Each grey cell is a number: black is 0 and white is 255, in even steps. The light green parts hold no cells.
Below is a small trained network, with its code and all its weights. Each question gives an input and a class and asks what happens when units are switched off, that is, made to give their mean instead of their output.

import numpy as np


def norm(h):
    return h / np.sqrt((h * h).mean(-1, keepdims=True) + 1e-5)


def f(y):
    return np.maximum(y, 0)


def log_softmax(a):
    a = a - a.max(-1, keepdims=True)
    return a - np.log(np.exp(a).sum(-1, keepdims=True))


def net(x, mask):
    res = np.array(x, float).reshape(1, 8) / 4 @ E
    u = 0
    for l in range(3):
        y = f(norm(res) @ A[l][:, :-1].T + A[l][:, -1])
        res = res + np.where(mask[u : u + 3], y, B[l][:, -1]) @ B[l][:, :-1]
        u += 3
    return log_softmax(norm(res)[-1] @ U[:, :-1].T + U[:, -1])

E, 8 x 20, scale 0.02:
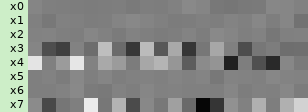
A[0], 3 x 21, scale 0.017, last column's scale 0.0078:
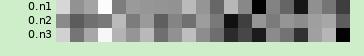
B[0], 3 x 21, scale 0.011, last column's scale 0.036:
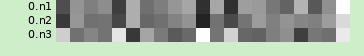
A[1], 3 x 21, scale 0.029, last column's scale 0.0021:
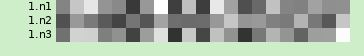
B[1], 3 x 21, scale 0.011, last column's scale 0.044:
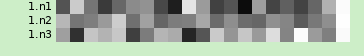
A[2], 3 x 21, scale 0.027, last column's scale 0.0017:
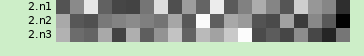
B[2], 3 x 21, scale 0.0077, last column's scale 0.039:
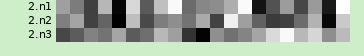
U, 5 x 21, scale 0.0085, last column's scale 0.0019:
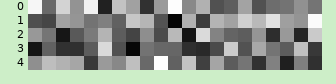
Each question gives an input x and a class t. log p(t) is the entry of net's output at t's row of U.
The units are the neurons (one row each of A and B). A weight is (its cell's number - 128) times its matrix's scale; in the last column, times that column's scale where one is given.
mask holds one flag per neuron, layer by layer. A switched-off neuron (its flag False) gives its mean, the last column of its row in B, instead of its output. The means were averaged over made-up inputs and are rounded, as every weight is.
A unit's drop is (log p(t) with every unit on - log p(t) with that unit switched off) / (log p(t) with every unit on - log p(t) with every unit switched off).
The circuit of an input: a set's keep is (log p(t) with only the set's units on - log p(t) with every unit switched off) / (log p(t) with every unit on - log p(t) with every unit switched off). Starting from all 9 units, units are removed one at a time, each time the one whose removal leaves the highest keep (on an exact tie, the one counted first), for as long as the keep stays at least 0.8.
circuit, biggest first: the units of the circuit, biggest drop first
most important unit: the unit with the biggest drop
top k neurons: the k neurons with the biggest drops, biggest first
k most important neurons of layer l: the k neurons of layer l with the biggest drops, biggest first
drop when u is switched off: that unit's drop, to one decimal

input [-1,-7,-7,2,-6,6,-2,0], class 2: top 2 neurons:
0.n1, 1.n3
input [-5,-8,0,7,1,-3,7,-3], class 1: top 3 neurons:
1.n1, 2.n3, 0.n3
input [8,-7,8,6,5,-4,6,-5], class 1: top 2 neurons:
1.n1, 2.n3
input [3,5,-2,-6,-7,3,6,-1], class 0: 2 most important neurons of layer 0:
0.n1, 0.n2
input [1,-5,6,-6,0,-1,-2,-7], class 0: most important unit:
1.n2
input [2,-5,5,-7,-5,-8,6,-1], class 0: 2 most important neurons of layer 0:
0.n1, 0.n2
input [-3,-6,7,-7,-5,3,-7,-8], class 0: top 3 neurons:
1.n2, 0.n1, 1.n1
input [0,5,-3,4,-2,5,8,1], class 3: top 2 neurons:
1.n3, 0.n3
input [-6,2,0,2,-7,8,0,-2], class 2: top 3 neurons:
1.n3, 0.n1, 2.n2
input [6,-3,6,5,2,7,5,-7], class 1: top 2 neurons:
1.n1, 2.n3
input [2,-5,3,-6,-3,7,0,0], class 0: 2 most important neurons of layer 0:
0.n1, 0.n2
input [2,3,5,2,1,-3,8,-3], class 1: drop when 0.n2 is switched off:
0.1
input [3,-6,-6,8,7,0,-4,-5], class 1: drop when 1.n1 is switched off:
1.0
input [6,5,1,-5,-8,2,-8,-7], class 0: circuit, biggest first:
1.n2
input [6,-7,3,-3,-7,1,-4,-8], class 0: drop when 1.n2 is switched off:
0.9
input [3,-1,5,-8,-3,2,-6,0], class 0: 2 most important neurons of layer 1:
1.n1, 1.n3
